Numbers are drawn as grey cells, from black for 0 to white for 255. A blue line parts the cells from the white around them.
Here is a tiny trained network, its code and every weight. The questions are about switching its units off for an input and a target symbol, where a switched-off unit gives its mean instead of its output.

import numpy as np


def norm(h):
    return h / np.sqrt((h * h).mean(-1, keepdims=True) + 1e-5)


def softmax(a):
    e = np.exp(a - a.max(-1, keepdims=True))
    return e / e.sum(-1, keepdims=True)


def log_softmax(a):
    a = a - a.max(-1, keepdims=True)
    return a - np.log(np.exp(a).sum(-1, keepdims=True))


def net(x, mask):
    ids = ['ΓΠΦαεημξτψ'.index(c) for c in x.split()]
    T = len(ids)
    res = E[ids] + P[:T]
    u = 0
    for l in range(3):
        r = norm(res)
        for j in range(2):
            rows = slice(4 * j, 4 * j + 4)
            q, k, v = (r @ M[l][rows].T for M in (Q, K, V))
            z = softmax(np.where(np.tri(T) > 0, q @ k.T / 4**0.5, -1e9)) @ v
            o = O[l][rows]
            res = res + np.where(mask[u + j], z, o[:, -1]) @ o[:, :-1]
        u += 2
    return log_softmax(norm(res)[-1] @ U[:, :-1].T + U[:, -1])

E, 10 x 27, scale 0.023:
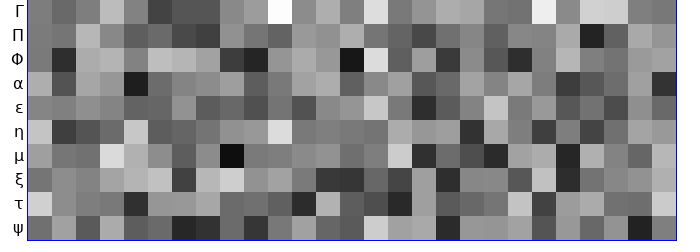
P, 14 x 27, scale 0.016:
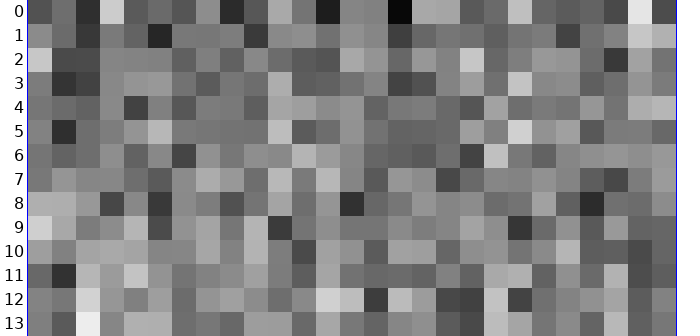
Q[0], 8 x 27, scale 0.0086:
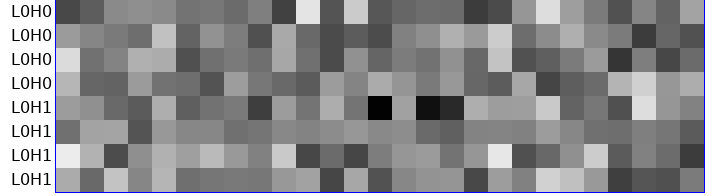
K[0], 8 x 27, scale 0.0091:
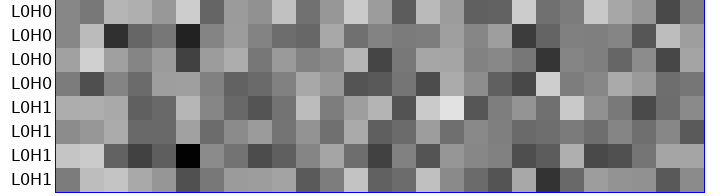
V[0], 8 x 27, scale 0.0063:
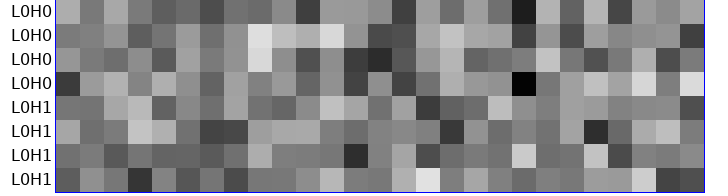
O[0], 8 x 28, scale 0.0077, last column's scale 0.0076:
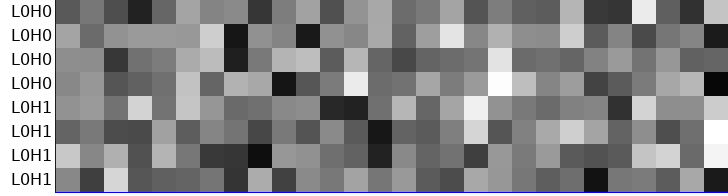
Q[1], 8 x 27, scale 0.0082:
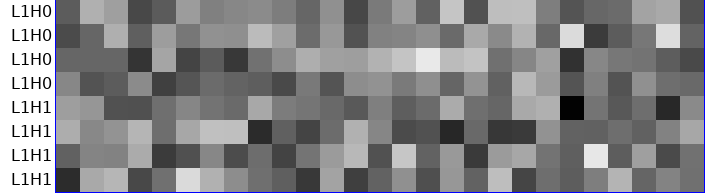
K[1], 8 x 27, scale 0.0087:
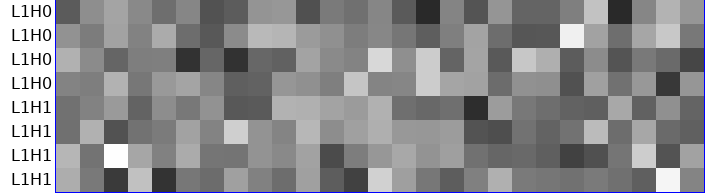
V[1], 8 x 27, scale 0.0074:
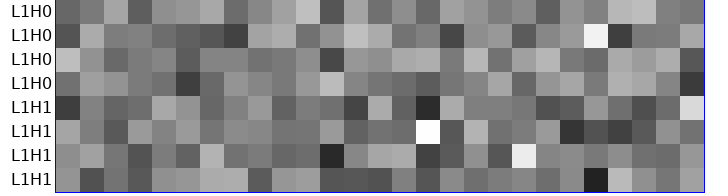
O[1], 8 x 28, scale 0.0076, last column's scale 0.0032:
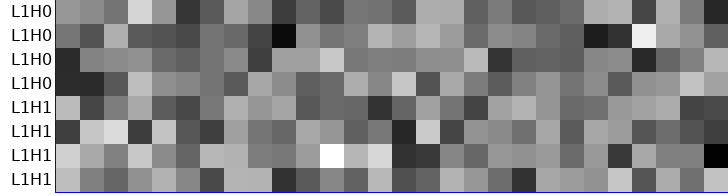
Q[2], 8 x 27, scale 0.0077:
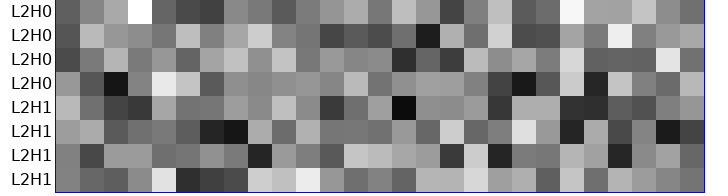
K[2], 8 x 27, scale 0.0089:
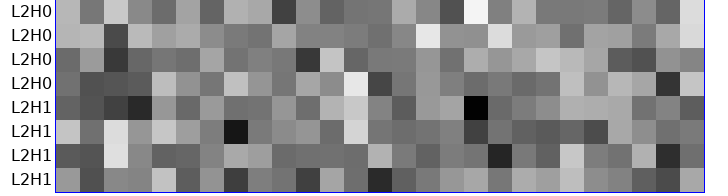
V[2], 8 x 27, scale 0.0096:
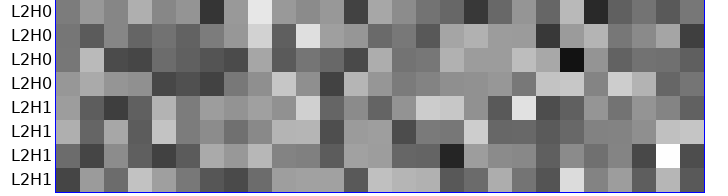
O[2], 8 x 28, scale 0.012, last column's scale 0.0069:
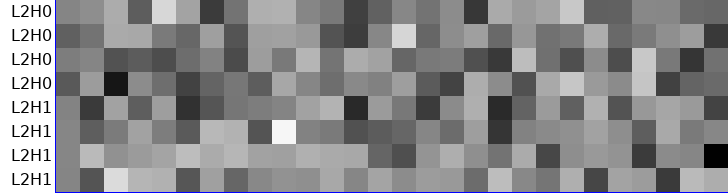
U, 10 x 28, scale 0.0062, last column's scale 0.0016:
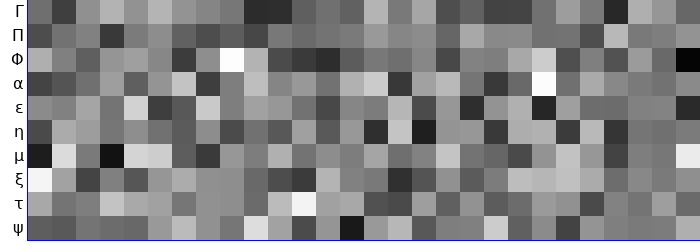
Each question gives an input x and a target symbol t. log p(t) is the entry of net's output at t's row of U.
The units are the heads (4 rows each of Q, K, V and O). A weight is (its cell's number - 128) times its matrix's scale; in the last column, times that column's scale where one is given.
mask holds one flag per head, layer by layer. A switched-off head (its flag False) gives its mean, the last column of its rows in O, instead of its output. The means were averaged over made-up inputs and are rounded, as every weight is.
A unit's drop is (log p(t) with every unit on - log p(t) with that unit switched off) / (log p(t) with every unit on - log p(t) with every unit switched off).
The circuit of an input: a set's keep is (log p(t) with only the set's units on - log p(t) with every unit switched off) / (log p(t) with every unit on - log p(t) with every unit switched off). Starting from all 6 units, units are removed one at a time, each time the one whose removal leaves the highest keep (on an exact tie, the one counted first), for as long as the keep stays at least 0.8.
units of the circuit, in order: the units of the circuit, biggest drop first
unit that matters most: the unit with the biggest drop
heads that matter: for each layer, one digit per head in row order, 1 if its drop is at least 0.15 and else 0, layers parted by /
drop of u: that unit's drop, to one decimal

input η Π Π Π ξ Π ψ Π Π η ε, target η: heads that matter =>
01 / 00 / 00
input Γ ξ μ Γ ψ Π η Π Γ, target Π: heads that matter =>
01 / 00 / 01
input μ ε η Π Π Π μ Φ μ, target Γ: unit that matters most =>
L2H0
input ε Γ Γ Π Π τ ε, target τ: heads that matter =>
01 / 00 / 01
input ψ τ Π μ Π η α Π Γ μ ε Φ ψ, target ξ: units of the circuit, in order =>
L0H1, L2H1
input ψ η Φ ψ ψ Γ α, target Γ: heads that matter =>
01 / 10 / 00
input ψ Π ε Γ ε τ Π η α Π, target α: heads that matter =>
10 / 00 / 00
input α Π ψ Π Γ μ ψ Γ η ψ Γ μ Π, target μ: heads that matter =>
11 / 00 / 01
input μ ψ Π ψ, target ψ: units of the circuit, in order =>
L0H1, L2H1
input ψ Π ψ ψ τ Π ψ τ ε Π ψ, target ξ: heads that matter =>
01 / 00 / 00
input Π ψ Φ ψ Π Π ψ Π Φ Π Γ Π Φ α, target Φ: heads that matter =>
01 / 00 / 10
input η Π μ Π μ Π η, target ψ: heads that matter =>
01 / 00 / 01
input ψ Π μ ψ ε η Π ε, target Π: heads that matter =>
10 / 00 / 00
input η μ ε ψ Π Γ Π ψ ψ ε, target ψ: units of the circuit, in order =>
L2H1
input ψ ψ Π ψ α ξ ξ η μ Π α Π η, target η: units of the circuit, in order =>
L0H1, L2H0
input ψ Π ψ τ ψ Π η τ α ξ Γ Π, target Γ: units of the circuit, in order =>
L1H0, L0H0
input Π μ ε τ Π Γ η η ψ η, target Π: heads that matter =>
00 / 00 / 01
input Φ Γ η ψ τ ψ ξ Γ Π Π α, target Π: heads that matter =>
10 / 00 / 00
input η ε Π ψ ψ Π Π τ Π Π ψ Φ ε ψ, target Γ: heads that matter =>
01 / 00 / 10
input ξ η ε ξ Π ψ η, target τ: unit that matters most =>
L0H1
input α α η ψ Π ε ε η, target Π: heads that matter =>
01 / 00 / 01
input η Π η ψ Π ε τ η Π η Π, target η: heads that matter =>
01 / 00 / 00
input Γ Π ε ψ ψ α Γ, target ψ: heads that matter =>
11 / 01 / 01
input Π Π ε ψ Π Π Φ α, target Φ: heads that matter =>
00 / 00 / 10
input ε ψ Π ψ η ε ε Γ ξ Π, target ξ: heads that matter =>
10 / 00 / 00
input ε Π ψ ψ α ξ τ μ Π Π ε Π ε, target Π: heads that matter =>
00 / 00 / 00
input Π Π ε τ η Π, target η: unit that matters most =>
L0H1
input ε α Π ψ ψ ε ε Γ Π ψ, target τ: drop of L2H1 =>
0.2
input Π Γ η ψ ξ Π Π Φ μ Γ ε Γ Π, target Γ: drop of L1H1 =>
0.0
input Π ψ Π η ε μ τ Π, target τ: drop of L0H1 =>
0.3
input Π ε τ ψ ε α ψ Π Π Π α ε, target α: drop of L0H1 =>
0.1
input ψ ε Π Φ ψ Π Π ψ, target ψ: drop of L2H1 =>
0.6
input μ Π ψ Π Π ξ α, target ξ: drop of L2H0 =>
0.2
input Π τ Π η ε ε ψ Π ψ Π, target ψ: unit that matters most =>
L2H1
